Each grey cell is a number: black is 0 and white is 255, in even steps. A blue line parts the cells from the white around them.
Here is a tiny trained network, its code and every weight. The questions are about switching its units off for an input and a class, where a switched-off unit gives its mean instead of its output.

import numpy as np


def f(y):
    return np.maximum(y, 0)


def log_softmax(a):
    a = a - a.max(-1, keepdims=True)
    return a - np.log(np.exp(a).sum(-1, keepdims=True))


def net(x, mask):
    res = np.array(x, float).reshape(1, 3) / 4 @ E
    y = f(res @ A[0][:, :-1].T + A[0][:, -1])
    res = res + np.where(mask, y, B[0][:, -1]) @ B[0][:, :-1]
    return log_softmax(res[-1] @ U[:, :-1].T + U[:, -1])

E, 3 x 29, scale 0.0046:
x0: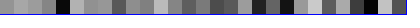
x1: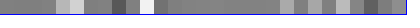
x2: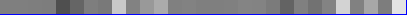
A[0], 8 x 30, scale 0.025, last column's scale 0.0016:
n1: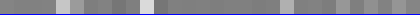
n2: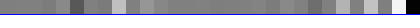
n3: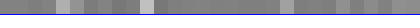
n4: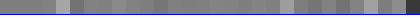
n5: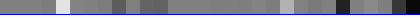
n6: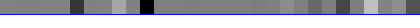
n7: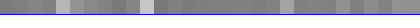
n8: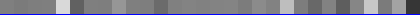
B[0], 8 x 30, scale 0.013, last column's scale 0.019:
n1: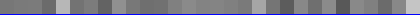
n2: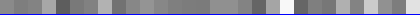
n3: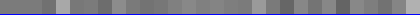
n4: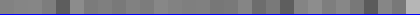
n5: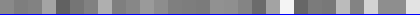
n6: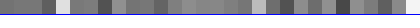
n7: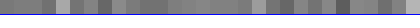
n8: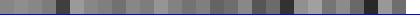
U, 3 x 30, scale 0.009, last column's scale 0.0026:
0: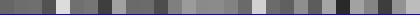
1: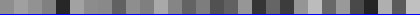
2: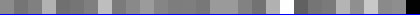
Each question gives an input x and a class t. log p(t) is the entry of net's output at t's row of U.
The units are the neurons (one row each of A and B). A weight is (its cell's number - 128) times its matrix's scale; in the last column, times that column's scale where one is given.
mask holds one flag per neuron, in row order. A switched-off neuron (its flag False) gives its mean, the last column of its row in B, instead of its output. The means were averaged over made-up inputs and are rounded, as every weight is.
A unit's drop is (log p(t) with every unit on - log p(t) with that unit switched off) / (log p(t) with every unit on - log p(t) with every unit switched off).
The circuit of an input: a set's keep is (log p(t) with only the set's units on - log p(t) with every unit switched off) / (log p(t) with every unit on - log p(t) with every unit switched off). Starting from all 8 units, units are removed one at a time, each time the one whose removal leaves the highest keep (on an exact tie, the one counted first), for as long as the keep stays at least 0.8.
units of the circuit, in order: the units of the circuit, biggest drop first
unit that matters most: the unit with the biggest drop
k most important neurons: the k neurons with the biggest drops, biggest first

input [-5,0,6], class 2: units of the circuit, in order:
(n2)
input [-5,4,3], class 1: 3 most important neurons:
(n8 n6 n2)
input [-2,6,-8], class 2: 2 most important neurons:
(n5 n6)
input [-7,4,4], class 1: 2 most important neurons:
(n8 n6)
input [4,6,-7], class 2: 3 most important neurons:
(n6 n8 n5)
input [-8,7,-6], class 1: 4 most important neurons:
(n8 n6 n5 n4)
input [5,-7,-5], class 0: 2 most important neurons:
(n8 n2)
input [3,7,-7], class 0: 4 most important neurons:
(n2 n1 n7 n3)
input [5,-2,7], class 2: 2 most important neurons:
(n8 n6)
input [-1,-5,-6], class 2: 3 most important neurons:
(n5 n1 n7)
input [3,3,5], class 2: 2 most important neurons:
(n8 n6)
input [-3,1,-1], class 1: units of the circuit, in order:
(n6 n2)
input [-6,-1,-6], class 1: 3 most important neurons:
(n8 n2 n4)
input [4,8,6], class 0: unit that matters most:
n5
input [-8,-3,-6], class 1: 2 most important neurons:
(n8 n2)
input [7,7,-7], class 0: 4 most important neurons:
(n8 n2 n5 n4)
